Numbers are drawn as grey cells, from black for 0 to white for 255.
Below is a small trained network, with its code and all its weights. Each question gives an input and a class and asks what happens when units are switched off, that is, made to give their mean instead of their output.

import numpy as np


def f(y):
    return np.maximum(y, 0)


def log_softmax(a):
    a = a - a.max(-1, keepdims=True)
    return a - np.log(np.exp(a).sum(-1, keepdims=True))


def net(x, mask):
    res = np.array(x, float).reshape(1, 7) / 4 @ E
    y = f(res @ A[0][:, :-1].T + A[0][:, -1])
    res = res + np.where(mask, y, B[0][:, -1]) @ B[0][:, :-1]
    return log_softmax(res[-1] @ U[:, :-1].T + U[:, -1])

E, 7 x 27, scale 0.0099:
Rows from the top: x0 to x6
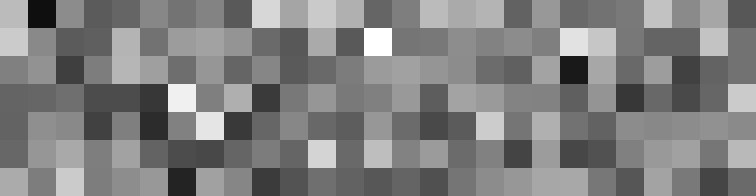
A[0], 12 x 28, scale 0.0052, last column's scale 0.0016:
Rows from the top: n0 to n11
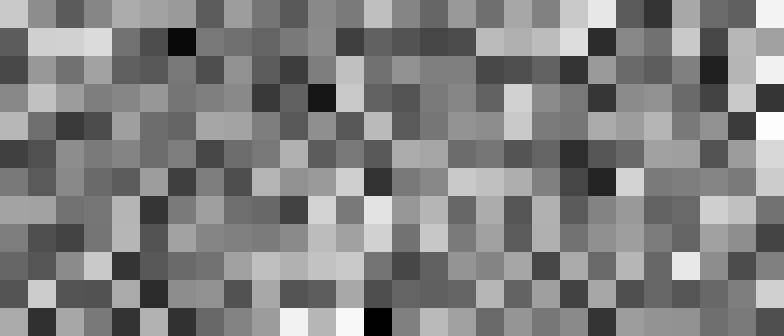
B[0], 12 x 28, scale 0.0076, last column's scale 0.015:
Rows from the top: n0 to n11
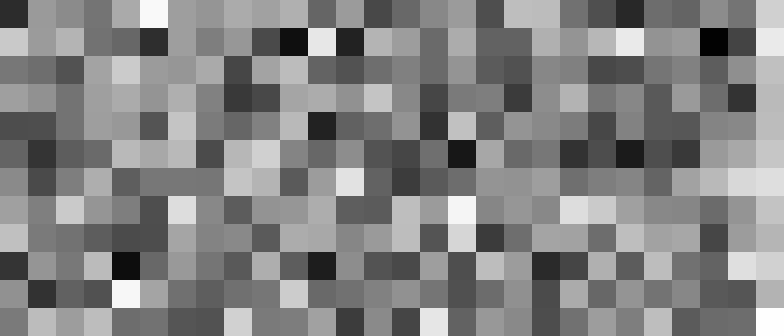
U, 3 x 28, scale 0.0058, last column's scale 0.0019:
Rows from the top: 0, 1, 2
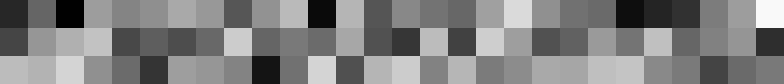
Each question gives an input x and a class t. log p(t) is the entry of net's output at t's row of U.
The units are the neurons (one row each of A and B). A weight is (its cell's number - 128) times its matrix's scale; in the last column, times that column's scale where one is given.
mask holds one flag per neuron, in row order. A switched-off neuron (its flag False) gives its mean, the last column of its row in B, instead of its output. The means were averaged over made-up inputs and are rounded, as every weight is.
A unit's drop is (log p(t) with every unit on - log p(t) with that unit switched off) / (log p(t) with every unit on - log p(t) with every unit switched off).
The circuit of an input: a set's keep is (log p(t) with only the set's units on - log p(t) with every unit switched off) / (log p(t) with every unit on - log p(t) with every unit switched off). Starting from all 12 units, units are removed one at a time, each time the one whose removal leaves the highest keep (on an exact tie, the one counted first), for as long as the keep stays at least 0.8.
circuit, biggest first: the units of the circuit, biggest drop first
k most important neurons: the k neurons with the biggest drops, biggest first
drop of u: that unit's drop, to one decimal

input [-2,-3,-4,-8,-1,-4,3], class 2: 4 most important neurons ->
n1, n5, n3, n0
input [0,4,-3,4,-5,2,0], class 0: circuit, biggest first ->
n1
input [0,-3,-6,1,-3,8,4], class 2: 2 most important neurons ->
n1, n0
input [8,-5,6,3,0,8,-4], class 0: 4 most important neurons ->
n5, n1, n2, n10
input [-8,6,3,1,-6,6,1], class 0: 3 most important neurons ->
n0, n1, n2
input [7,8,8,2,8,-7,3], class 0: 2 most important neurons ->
n1, n4
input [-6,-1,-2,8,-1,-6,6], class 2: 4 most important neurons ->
n5, n3, n9, n1
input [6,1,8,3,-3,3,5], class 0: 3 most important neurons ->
n1, n11, n4
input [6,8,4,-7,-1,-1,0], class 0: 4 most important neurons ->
n1, n4, n0, n11
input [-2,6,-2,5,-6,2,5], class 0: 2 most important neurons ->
n0, n1
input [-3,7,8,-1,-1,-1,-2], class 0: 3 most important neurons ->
n1, n0, n4
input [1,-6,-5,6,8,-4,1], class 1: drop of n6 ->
0.2
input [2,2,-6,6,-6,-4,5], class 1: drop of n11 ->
0.2
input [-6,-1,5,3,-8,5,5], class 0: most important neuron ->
n2
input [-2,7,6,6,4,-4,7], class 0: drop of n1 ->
0.1
